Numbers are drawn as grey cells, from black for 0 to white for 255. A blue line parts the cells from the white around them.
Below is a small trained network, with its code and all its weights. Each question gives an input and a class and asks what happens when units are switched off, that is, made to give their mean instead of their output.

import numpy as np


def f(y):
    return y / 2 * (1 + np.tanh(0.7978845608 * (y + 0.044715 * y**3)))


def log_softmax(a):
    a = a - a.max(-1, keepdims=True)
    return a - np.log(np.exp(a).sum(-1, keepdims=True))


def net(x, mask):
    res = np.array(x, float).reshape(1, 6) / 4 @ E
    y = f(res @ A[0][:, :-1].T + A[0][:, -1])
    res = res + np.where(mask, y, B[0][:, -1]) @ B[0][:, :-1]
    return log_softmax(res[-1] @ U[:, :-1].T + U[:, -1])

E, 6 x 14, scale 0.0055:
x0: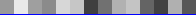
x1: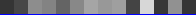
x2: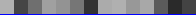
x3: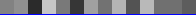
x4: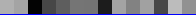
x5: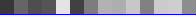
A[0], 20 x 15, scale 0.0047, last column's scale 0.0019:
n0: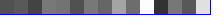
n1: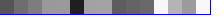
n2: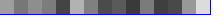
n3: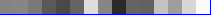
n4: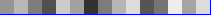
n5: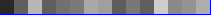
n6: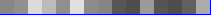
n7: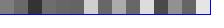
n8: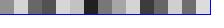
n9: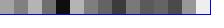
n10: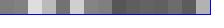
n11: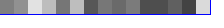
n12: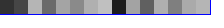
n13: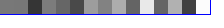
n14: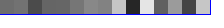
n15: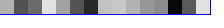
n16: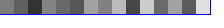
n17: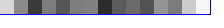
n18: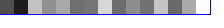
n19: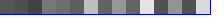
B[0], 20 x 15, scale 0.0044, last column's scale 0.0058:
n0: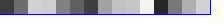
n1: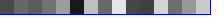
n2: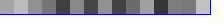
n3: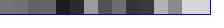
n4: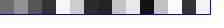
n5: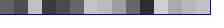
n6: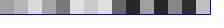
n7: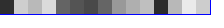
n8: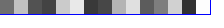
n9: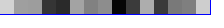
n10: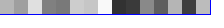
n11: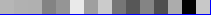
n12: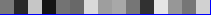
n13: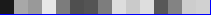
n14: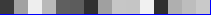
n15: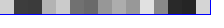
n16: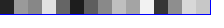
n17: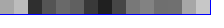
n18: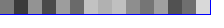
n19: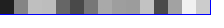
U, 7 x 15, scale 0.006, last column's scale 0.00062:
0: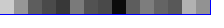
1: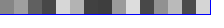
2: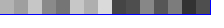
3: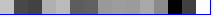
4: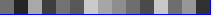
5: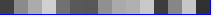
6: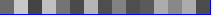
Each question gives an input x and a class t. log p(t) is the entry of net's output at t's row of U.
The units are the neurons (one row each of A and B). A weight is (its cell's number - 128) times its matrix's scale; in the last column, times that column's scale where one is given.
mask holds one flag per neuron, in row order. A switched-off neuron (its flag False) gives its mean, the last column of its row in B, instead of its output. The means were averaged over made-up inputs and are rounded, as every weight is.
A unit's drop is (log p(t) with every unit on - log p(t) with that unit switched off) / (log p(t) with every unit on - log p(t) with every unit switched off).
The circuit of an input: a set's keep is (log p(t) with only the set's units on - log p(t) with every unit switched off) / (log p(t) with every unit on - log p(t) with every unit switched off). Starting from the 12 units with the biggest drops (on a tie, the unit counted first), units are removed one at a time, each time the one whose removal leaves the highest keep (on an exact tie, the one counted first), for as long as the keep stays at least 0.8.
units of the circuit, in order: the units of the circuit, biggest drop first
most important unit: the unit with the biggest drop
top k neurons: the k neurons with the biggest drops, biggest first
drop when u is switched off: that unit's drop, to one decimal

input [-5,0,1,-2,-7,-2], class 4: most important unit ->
n12
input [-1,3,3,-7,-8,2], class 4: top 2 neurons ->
(n12, n18)
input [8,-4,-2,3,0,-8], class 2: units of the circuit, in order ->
(n6, n11)
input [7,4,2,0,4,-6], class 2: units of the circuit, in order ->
(n11, n6)
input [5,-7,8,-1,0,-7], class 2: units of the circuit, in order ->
(n11, n6)
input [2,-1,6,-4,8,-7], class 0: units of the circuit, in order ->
(n17, n9)
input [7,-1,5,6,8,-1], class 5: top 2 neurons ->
(n0, n13)
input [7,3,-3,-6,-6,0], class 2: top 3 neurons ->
(n10, n6, n11)
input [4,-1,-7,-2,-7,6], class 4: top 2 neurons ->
(n12, n5)
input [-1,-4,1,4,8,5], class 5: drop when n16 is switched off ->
0.2
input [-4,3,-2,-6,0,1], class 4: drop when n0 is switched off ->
0.0
